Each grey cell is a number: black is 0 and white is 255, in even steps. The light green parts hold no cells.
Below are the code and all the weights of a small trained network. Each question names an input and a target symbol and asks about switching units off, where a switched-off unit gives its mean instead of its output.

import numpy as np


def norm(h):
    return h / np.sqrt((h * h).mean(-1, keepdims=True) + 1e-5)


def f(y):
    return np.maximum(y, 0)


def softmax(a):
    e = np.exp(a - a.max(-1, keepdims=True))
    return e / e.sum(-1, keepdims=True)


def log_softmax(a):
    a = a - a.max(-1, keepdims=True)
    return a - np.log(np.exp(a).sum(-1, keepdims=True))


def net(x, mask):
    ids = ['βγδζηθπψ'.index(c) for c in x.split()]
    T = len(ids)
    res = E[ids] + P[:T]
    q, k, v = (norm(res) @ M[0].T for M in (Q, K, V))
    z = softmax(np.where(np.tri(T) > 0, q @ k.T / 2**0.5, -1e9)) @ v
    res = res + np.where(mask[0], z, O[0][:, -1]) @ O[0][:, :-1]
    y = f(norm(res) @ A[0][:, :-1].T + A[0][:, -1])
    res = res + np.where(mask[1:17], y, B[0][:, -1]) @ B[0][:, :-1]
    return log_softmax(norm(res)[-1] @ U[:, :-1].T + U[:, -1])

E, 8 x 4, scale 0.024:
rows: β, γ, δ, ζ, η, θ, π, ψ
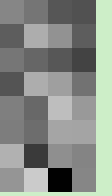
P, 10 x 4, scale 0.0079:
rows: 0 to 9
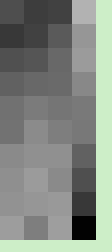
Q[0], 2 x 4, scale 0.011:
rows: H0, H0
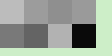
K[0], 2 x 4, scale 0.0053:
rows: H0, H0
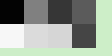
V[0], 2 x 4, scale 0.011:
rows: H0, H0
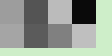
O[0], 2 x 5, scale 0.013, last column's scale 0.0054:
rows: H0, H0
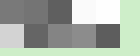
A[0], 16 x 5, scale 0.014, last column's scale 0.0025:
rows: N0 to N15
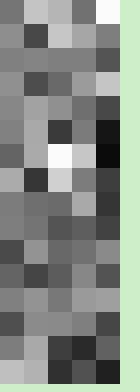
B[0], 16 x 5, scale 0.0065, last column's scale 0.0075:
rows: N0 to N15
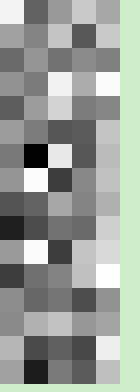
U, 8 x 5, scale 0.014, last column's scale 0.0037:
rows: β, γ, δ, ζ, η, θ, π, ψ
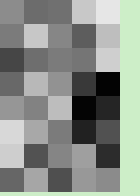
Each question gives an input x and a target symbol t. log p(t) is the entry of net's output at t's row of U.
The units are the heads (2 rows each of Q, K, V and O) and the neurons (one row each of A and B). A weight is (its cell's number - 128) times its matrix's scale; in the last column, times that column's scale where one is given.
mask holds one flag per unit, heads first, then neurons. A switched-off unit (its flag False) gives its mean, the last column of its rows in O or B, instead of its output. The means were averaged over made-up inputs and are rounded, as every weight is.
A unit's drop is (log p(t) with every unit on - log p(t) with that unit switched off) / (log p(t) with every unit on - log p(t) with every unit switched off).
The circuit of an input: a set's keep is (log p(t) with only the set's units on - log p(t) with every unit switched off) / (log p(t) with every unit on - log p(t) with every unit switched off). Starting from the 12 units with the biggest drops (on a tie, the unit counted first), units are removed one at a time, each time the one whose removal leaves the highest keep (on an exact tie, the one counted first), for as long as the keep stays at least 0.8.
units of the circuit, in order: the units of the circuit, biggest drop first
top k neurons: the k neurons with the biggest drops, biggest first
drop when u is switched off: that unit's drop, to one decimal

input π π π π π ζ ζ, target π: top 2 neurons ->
N0; N6
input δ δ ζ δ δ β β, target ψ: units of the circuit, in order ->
H0; N10
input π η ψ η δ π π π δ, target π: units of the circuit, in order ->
H0
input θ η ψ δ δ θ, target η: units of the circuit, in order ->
H0; N1
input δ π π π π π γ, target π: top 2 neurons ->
N0; N6
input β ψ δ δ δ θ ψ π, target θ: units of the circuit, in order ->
H0; N7
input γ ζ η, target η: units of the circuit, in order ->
H0; N1
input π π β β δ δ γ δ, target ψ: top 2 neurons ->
N10; N6
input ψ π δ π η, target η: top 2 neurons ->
N6; N1
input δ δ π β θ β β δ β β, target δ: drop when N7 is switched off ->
0.1
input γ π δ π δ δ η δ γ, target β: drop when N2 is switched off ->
0.0
